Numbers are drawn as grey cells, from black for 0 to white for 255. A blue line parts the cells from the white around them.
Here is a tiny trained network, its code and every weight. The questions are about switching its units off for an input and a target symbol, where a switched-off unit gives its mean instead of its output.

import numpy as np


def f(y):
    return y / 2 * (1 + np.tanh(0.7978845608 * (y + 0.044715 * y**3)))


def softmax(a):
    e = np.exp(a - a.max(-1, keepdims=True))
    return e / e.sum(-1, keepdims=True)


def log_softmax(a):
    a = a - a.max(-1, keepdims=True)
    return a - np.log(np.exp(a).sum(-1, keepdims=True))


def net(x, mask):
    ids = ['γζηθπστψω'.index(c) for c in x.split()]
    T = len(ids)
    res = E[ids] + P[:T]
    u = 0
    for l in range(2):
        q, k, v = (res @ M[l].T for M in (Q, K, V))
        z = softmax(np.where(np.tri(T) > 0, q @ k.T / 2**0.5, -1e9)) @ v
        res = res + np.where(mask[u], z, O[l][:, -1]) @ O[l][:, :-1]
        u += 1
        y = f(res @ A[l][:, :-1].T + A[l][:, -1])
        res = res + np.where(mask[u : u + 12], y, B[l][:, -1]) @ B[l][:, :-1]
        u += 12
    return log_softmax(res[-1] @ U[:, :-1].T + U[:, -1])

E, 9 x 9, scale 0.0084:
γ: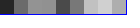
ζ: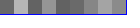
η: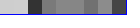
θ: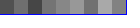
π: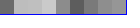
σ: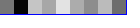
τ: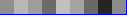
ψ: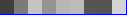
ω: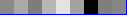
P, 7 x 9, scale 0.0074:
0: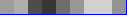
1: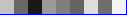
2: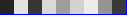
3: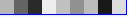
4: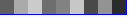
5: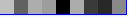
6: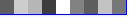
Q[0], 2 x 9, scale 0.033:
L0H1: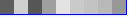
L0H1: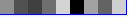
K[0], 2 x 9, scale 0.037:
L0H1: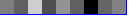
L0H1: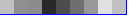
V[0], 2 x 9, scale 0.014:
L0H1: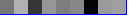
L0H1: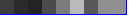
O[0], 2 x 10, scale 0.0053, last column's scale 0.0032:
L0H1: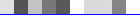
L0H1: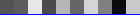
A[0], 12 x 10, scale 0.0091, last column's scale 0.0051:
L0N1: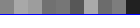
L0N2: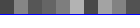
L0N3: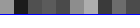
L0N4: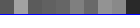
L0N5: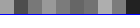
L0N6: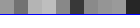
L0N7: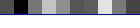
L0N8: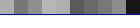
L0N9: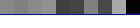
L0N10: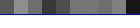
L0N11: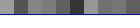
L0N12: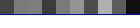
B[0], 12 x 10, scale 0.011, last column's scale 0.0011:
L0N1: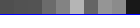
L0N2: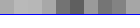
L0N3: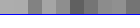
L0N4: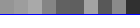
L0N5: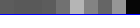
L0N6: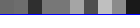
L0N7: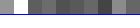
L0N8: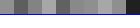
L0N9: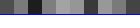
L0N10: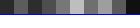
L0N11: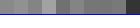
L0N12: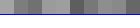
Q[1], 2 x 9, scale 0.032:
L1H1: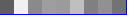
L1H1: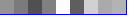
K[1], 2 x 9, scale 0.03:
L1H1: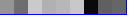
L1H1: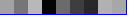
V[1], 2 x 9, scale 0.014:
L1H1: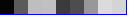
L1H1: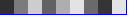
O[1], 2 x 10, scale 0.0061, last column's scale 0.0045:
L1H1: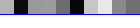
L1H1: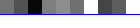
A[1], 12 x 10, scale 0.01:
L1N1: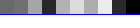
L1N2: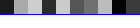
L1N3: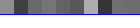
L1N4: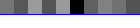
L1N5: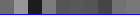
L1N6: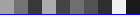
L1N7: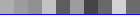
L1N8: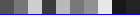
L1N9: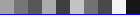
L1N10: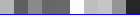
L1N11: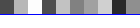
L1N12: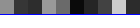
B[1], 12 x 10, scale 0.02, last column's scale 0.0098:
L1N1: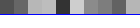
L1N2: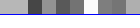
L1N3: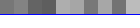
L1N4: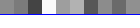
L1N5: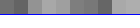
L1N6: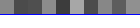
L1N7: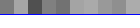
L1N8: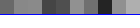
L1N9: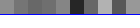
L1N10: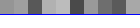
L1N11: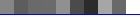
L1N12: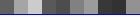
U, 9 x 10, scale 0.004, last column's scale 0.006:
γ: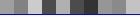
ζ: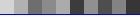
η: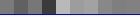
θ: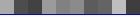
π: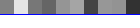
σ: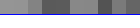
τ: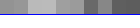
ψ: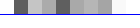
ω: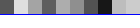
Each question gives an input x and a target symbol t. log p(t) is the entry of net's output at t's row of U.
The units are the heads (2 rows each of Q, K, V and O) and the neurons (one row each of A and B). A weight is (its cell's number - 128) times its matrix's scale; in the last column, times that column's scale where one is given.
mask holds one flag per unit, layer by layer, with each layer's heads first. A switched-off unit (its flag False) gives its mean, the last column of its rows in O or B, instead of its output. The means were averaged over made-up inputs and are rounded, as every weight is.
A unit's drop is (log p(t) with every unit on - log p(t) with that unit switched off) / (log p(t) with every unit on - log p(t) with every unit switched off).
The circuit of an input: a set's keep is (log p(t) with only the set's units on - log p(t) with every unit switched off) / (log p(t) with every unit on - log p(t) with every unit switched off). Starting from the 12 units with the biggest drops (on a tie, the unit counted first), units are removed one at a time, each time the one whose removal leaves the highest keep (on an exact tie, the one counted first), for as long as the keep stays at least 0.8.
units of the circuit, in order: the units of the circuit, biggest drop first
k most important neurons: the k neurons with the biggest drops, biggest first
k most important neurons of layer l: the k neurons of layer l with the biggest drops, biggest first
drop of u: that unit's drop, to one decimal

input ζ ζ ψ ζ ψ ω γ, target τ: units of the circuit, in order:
[L0H1; L1N1; L1N10]
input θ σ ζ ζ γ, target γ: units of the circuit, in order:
[L1N11; L1H1]
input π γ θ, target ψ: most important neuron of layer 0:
[L0N2]
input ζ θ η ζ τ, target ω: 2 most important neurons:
[L1N11; L1N5]
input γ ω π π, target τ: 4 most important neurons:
[L0N8; L1N4; L1N12; L0N7]
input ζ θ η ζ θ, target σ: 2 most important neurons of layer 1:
[L1N2; L1N8]
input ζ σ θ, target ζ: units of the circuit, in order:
[L0H1; L1N2; L1N1]
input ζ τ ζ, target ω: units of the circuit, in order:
[L1H1; L0H1; L1N5]
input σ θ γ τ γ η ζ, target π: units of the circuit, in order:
[L1H1; L1N7; L0H1]
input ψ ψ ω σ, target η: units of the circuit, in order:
[L1H1; L1N3]
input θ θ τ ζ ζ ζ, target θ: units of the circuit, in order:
[L0H1; L1H1; L1N6; L1N5]
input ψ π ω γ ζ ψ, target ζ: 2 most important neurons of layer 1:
[L1N10; L1N9]
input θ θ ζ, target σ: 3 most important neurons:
[L1N2; L1N8; L1N1]
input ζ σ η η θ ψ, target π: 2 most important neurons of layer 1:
[L1N7; L1N9]
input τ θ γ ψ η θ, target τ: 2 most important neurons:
[L1N4; L1N12]
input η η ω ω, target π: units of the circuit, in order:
[L1H1; L1N7]
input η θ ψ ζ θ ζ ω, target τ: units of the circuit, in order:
[L0H1; L1N1; L1N10]
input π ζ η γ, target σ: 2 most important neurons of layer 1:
[L1N12; L1N6]
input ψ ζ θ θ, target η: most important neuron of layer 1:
[L1N3]
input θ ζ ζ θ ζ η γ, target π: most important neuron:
[L1N7]
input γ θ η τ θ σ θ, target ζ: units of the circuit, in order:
[L1N2; L0H1]
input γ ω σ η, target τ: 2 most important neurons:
[L1N4; L1N12]
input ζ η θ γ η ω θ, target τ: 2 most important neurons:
[L1N1; L1N10]
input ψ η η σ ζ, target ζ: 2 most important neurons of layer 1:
[L1N2; L1N1]
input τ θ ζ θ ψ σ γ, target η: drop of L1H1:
1.5
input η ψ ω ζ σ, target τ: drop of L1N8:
0.0
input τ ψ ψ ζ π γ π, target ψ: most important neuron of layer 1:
[L1N11]
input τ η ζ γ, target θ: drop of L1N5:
0.2
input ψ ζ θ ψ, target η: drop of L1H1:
0.8
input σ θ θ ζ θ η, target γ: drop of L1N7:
0.0
